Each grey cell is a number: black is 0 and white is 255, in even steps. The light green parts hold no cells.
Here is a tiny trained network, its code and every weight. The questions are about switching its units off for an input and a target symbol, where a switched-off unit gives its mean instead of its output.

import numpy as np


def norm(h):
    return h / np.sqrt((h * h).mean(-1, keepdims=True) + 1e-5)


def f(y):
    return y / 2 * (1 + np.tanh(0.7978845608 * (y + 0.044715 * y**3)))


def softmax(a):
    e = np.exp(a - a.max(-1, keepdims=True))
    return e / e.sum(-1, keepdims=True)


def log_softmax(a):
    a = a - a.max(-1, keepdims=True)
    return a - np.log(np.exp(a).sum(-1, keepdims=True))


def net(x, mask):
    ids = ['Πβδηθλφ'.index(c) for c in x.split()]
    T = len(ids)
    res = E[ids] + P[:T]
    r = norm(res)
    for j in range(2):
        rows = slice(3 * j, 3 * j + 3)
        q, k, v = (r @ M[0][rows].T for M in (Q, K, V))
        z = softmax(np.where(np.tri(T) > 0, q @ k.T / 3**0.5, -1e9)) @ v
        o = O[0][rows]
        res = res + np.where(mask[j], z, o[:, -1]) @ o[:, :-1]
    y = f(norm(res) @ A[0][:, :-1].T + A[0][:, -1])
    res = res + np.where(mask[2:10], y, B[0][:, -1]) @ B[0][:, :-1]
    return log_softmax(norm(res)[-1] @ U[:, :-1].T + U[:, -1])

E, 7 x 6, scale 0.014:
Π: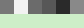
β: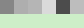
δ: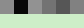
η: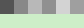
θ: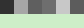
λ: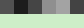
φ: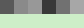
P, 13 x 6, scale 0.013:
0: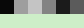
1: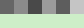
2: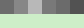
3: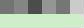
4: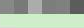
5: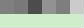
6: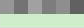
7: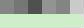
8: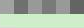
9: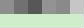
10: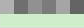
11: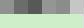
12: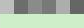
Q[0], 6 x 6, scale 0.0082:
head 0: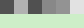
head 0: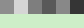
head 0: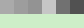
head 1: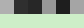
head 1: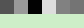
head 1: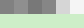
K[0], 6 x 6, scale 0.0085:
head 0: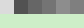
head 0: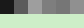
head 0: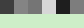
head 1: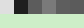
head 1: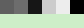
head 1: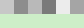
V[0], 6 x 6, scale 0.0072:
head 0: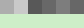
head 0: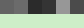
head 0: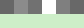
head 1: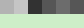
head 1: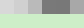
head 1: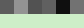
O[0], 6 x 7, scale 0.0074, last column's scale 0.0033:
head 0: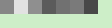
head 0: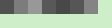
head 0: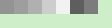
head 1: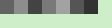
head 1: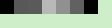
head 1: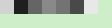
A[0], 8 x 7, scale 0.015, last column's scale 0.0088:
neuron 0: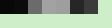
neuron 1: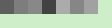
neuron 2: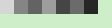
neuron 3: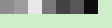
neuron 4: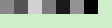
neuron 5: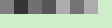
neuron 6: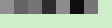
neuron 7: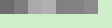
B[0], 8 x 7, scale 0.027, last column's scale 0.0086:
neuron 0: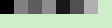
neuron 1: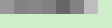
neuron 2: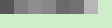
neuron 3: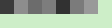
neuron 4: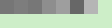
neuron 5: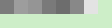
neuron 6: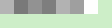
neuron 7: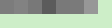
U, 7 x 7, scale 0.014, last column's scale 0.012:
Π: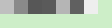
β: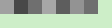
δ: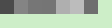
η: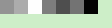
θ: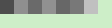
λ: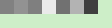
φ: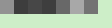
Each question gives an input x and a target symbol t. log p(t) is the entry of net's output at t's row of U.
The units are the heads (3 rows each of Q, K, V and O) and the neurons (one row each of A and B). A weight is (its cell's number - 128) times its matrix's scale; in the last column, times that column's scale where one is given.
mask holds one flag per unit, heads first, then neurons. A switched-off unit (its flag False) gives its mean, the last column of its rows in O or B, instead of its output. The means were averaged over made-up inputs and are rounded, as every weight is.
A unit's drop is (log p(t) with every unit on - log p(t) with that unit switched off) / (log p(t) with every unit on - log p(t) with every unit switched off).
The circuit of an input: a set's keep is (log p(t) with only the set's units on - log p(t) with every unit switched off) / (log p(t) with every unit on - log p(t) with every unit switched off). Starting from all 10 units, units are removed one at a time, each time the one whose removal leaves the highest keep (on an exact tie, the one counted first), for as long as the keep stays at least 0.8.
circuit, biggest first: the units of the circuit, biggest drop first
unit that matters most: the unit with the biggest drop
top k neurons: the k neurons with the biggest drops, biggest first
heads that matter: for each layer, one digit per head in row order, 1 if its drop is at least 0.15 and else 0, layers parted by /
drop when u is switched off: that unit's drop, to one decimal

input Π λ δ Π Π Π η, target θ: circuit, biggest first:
head 1; neuron 0
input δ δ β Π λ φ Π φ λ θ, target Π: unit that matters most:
head 1
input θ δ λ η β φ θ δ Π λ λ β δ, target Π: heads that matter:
00
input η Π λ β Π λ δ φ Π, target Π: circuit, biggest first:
neuron 0; neuron 5
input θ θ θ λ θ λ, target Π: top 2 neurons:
neuron 0; neuron 3
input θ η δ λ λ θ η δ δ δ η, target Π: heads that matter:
11
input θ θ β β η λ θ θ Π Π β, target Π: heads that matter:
11
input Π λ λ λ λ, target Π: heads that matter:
01
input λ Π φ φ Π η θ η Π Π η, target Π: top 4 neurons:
neuron 0; neuron 3; neuron 2; neuron 7
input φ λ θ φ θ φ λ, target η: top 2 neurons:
neuron 5; neuron 0
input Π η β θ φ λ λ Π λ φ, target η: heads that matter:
10
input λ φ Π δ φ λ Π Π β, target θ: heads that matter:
00
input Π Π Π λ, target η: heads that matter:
01
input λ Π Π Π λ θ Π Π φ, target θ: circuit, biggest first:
head 1
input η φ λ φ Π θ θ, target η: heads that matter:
11
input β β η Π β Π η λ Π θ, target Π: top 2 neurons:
neuron 0; neuron 2
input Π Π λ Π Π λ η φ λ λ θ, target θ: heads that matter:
01
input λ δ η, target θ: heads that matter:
00
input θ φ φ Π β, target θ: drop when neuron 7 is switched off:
0.1
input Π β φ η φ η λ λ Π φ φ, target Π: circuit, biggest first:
neuron 0
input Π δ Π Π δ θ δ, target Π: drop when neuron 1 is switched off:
0.1
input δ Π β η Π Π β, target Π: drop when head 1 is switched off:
1.0
